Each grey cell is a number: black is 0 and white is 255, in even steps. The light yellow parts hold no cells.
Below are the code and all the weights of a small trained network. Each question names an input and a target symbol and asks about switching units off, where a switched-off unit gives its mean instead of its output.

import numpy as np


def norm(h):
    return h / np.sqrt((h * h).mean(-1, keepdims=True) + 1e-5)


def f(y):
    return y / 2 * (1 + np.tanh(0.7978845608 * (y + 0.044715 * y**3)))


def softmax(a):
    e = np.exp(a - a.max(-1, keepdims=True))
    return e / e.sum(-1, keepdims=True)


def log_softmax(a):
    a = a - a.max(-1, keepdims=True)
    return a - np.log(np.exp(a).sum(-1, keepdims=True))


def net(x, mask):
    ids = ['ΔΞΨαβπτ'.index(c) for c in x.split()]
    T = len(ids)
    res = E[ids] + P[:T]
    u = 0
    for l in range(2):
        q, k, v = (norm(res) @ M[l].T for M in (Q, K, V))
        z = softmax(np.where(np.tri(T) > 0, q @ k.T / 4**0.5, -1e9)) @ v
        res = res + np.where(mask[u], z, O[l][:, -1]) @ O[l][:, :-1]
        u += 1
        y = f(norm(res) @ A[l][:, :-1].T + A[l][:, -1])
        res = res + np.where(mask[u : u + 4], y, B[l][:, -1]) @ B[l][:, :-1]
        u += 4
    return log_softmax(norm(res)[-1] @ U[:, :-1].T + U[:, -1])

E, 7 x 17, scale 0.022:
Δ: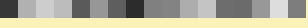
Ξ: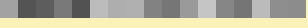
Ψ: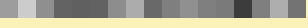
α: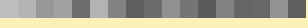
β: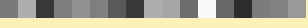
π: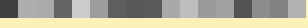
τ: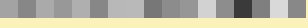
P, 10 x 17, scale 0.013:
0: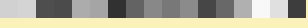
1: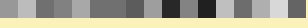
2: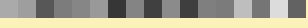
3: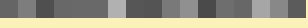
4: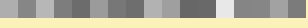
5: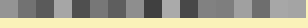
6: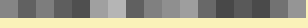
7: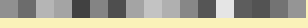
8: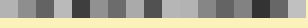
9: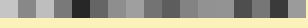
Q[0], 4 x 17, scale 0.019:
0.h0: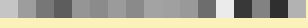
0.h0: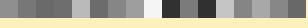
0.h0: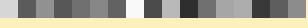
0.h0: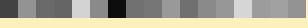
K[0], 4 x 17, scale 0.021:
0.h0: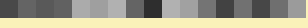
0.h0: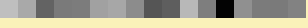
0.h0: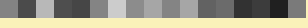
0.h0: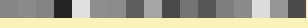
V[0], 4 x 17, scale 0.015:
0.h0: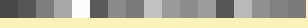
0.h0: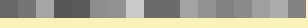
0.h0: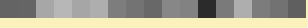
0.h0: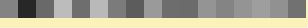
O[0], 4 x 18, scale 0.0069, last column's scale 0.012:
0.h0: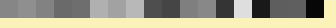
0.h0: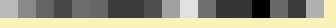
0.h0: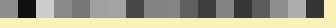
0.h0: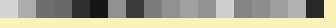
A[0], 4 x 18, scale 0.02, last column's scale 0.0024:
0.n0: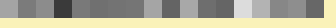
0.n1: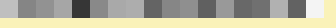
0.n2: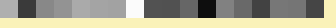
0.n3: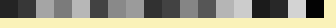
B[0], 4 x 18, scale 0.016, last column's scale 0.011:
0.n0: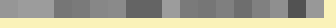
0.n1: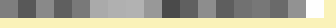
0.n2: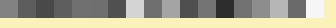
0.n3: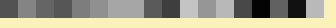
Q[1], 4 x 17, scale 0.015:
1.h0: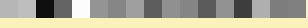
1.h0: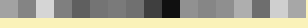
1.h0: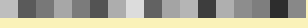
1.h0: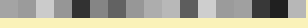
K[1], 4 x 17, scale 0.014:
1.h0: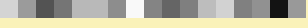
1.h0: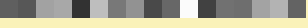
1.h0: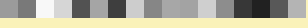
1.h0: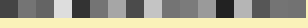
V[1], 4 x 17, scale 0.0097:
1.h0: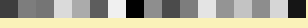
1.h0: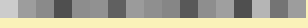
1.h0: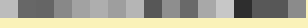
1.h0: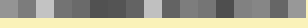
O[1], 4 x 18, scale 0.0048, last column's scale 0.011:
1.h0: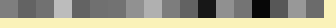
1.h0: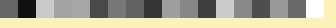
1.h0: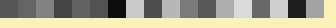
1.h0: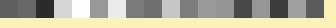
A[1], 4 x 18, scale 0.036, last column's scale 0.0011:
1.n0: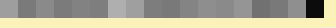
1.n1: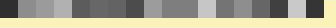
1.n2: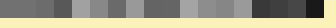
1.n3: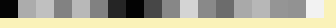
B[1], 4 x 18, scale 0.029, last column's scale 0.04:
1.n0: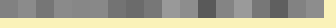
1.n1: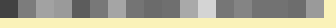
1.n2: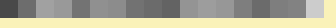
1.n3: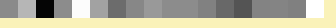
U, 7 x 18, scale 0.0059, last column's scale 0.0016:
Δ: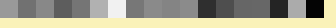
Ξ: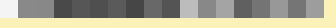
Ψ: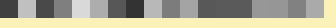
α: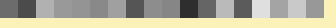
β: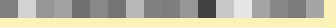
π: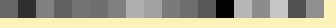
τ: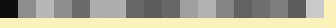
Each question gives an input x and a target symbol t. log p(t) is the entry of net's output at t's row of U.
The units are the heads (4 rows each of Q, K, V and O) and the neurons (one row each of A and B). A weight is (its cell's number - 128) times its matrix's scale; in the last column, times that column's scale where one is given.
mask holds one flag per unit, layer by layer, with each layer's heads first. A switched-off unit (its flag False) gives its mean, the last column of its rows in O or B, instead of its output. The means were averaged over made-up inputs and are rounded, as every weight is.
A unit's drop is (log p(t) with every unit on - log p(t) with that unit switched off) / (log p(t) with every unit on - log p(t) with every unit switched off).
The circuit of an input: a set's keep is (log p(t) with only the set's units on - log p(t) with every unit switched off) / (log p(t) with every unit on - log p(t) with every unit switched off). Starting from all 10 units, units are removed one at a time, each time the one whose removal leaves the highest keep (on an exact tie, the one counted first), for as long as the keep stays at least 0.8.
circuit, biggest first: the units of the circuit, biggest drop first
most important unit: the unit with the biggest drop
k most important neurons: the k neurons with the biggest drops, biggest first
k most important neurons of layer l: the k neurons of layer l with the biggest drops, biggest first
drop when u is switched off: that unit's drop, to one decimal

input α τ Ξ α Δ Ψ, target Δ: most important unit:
0.n1
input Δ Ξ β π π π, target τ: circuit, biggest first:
0.h0, 1.n3
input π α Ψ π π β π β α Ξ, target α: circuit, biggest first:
0.h0, 1.n3, 1.n2
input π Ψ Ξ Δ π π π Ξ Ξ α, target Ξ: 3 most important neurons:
1.n3, 0.n3, 1.n2
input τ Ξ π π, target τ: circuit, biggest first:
0.h0, 0.n3, 1.n3
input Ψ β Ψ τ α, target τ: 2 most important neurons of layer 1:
1.n3, 1.n2
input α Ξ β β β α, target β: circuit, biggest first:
0.h0, 1.n3, 1.n2
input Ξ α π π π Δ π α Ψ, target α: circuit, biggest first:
0.h0, 1.n3, 1.n2
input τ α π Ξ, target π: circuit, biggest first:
0.h0, 1.n3, 0.n2
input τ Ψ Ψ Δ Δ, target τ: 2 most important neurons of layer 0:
0.n2, 0.n0
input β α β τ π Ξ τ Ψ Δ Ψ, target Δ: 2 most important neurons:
1.n3, 0.n1
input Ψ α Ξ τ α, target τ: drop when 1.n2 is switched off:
0.0
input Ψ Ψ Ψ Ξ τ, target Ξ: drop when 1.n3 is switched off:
0.7
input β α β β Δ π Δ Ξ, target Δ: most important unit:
1.n3
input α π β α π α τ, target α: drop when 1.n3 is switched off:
0.6
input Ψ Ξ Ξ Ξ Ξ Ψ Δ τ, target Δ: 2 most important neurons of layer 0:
0.n1, 0.n3
